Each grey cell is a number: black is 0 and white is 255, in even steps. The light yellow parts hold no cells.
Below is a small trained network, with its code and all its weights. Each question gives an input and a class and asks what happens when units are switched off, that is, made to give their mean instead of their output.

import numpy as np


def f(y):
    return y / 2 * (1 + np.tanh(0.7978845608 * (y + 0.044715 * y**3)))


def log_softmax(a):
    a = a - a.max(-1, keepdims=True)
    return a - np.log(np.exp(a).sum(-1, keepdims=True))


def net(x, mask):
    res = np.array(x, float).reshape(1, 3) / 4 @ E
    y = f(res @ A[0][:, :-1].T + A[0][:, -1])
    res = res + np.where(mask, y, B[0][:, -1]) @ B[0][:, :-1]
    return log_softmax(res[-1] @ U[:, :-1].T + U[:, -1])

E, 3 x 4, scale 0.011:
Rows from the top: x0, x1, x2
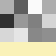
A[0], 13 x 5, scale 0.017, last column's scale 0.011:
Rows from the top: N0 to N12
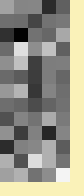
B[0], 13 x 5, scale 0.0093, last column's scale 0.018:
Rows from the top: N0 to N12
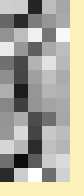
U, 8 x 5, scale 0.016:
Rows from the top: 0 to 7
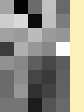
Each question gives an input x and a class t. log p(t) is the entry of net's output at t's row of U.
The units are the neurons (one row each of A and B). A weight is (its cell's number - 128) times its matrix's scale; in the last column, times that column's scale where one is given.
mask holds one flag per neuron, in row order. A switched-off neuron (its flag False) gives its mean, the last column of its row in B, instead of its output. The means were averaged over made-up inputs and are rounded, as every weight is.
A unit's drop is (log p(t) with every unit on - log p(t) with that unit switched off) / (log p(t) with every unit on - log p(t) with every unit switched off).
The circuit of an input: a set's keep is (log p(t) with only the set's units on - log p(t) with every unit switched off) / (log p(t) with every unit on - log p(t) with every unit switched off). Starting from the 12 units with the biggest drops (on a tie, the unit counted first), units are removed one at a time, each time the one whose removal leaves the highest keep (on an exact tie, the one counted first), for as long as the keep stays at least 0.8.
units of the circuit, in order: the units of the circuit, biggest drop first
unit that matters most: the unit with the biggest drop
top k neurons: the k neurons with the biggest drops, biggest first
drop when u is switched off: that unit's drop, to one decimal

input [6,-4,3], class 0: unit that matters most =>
N11
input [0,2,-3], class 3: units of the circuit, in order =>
[N3 N6]
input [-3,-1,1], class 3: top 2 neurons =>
[N11 N3]
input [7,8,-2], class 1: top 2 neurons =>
[N10 N8]
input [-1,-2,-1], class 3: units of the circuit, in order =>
[N10 N3 N6]
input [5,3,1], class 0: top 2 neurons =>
[N11 N2]
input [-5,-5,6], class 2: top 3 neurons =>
[N12 N11 N4]
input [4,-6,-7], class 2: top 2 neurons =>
[N2 N10]
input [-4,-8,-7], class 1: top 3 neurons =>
[N9 N0 N12]
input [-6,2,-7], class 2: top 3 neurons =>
[N2 N11 N6]
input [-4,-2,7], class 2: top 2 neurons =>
[N12 N11]
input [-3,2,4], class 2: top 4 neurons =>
[N11 N12 N6 N3]
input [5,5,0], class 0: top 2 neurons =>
[N11 N9]
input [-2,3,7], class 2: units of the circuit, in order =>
[N12]
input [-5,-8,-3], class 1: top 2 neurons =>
[N9 N0]
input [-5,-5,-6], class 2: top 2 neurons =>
[N2 N11]
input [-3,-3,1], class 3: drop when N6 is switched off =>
-0.1
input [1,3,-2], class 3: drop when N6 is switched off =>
0.2
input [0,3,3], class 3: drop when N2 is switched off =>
0.3
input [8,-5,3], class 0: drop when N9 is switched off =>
0.0
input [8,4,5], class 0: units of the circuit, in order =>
[N11]
